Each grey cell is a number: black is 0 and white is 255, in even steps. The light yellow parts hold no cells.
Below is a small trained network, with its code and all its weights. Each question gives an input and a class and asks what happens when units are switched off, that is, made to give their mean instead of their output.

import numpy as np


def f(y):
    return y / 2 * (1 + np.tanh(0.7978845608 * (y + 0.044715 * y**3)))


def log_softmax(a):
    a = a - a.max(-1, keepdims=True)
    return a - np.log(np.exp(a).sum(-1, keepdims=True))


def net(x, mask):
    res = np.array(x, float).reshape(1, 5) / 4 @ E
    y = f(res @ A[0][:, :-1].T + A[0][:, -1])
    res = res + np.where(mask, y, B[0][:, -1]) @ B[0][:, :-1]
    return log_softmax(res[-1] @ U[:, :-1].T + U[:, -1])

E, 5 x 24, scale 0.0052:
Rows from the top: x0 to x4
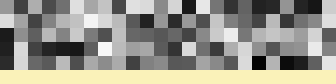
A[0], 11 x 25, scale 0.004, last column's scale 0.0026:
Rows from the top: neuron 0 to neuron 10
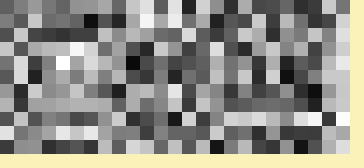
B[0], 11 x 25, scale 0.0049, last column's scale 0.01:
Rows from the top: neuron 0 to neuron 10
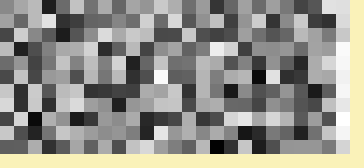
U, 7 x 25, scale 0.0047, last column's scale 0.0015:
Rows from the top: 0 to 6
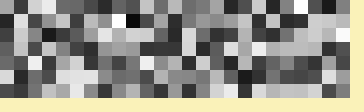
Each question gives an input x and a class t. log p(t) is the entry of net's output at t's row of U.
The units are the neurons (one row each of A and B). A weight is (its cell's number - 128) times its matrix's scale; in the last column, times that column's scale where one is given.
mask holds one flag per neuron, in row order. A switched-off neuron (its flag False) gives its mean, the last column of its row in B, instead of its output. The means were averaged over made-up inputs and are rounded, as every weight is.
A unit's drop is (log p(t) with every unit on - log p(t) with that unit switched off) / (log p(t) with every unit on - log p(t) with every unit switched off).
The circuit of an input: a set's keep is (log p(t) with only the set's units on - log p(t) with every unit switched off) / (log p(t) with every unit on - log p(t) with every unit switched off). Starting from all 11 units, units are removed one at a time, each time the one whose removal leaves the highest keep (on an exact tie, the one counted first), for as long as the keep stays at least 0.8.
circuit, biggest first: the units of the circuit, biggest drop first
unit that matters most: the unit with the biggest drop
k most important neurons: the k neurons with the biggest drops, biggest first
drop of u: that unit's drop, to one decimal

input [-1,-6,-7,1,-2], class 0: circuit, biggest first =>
(neuron 1)
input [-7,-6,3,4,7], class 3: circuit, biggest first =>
(neuron 8; neuron 4)
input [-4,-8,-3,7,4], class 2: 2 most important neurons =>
(neuron 2; neuron 10)
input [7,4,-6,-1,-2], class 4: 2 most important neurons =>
(neuron 6; neuron 10)
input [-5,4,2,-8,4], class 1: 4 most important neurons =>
(neuron 5; neuron 4; neuron 6; neuron 7)
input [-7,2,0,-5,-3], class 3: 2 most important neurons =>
(neuron 8; neuron 7)
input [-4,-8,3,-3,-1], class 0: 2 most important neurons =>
(neuron 1; neuron 5)
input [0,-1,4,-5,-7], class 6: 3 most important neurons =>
(neuron 3; neuron 10; neuron 2)
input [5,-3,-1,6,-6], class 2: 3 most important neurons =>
(neuron 2; neuron 7; neuron 10)
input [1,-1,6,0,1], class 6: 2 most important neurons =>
(neuron 5; neuron 4)
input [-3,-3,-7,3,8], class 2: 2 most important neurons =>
(neuron 2; neuron 10)
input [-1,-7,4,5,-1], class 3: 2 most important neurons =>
(neuron 8; neuron 0)
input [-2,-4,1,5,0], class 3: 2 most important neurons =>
(neuron 8; neuron 0)
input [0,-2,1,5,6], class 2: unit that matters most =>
neuron 2
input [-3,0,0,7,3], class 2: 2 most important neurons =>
(neuron 2; neuron 9)
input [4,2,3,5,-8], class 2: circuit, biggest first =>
(neuron 3; neuron 6)
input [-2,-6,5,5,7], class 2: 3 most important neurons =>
(neuron 2; neuron 10; neuron 4)
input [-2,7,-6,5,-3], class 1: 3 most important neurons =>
(neuron 10; neuron 1; neuron 5)
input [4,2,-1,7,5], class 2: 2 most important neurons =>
(neuron 10; neuron 2)
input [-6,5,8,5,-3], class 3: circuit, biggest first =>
(neuron 8)
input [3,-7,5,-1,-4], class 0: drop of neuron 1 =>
0.3
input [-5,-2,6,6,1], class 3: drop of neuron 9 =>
0.0
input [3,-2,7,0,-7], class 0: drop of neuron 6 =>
-0.1
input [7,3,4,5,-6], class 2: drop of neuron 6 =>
0.4
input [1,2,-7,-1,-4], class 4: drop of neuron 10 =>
-0.1
